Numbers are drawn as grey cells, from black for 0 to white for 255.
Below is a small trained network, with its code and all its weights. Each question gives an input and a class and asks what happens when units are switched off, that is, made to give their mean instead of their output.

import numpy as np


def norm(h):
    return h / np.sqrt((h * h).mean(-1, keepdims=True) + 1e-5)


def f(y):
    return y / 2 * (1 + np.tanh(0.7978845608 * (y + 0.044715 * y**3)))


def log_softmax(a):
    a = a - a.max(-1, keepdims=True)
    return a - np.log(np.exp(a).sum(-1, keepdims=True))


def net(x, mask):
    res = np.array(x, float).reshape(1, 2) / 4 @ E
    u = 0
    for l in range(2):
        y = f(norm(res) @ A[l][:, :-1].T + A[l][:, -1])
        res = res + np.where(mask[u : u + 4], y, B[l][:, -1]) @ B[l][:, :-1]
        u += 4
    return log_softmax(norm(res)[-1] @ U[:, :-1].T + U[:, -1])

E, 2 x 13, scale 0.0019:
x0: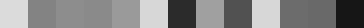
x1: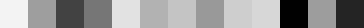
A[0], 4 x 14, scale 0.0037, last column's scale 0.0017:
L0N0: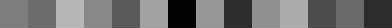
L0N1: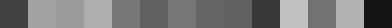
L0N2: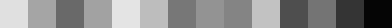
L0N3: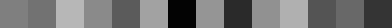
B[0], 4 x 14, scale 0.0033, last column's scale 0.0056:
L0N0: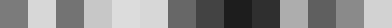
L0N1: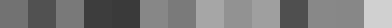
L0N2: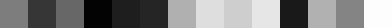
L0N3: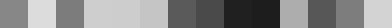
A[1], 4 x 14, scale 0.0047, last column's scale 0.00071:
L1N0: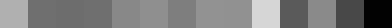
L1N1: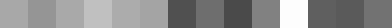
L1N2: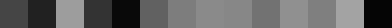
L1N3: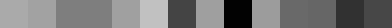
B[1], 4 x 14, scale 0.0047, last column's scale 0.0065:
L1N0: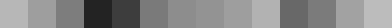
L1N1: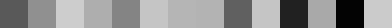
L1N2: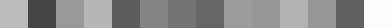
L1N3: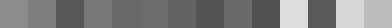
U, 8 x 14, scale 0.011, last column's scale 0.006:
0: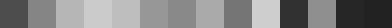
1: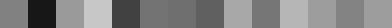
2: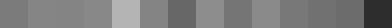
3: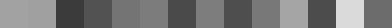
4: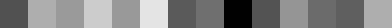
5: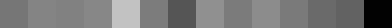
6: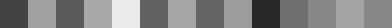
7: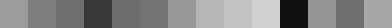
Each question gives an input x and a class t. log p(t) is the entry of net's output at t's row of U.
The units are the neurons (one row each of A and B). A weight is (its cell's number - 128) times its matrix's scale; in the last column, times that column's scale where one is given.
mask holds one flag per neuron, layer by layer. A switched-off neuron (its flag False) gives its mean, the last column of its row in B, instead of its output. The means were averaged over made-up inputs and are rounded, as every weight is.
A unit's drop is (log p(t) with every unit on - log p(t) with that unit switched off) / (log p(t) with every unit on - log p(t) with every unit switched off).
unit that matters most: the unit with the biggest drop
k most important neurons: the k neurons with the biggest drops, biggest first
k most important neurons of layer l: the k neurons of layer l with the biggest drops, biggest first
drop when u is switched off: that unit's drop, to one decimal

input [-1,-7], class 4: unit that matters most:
L0N2
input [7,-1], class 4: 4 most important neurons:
[L0N3 L0N0 L1N1 L1N3]
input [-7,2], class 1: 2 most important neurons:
[L0N0 L0N3]
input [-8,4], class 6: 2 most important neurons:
[L0N2 L1N2]
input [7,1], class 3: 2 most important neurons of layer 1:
[L1N3 L1N1]
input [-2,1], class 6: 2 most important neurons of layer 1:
[L1N2 L1N1]
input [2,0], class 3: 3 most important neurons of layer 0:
[L0N2 L0N3 L0N0]
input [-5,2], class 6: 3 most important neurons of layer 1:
[L1N2 L1N1 L1N0]
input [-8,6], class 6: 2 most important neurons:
[L0N2 L0N1]
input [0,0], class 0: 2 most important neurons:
[L0N1 L0N2]
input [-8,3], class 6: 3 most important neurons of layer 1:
[L1N2 L1N0 L1N1]
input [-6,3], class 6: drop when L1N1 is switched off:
0.1
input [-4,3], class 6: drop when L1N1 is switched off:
0.3
